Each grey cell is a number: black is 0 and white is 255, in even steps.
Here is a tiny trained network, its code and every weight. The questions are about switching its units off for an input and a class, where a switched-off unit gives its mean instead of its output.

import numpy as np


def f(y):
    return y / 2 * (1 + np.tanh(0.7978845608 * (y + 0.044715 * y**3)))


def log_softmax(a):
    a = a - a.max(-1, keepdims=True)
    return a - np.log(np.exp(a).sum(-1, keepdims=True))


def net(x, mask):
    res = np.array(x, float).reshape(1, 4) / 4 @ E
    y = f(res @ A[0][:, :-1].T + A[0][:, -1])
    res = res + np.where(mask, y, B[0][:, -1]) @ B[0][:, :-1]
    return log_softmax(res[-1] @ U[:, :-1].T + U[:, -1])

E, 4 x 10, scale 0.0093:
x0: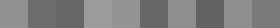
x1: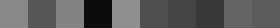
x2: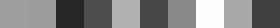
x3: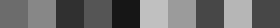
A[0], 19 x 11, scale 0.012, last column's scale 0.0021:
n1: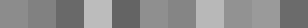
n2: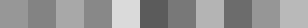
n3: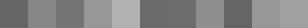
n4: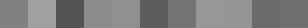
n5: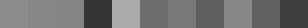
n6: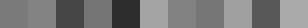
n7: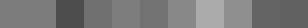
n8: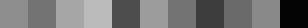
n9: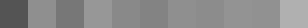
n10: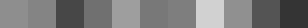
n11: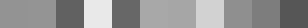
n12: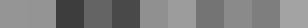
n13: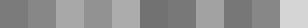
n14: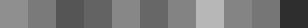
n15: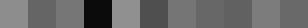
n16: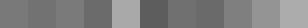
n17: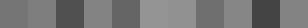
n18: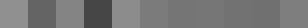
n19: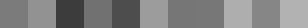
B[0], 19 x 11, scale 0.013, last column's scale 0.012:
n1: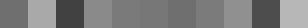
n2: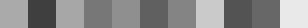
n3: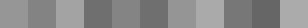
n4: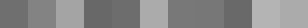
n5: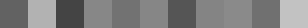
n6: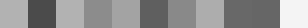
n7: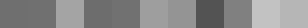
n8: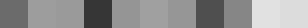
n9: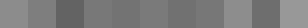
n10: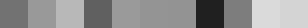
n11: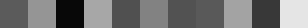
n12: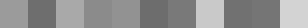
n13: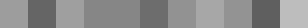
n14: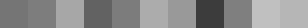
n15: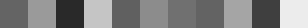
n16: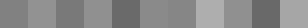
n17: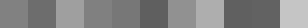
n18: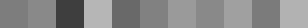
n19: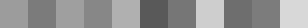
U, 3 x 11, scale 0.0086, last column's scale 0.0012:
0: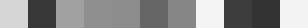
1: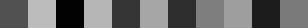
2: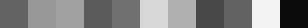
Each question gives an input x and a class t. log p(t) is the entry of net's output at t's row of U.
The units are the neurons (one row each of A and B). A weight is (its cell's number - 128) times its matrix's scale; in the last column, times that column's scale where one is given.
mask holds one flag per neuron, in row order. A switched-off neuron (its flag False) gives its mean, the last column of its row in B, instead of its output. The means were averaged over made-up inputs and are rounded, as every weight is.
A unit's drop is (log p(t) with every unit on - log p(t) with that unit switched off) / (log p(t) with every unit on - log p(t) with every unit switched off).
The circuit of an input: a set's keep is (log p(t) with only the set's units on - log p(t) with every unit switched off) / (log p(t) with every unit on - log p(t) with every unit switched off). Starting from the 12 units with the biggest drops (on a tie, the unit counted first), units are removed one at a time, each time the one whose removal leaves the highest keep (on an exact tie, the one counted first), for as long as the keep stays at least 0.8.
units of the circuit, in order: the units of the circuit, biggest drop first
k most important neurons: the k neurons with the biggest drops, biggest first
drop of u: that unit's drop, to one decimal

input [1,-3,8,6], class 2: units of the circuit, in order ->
n10
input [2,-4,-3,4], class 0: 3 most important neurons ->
n15, n6, n5
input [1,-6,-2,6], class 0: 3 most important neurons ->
n6, n15, n19
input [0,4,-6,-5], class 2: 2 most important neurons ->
n8, n6
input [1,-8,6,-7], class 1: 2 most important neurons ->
n11, n1
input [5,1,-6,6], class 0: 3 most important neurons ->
n6, n10, n19
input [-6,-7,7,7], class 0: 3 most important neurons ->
n6, n19, n12
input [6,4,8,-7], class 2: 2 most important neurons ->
n10, n14
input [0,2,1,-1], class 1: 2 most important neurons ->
n6, n19
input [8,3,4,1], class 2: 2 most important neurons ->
n11, n10
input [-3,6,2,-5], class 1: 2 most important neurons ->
n15, n6
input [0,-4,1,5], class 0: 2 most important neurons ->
n6, n15
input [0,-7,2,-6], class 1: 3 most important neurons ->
n11, n1, n6
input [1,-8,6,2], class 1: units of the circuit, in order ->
n11
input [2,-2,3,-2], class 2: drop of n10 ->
0.2
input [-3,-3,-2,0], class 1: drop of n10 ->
0.1
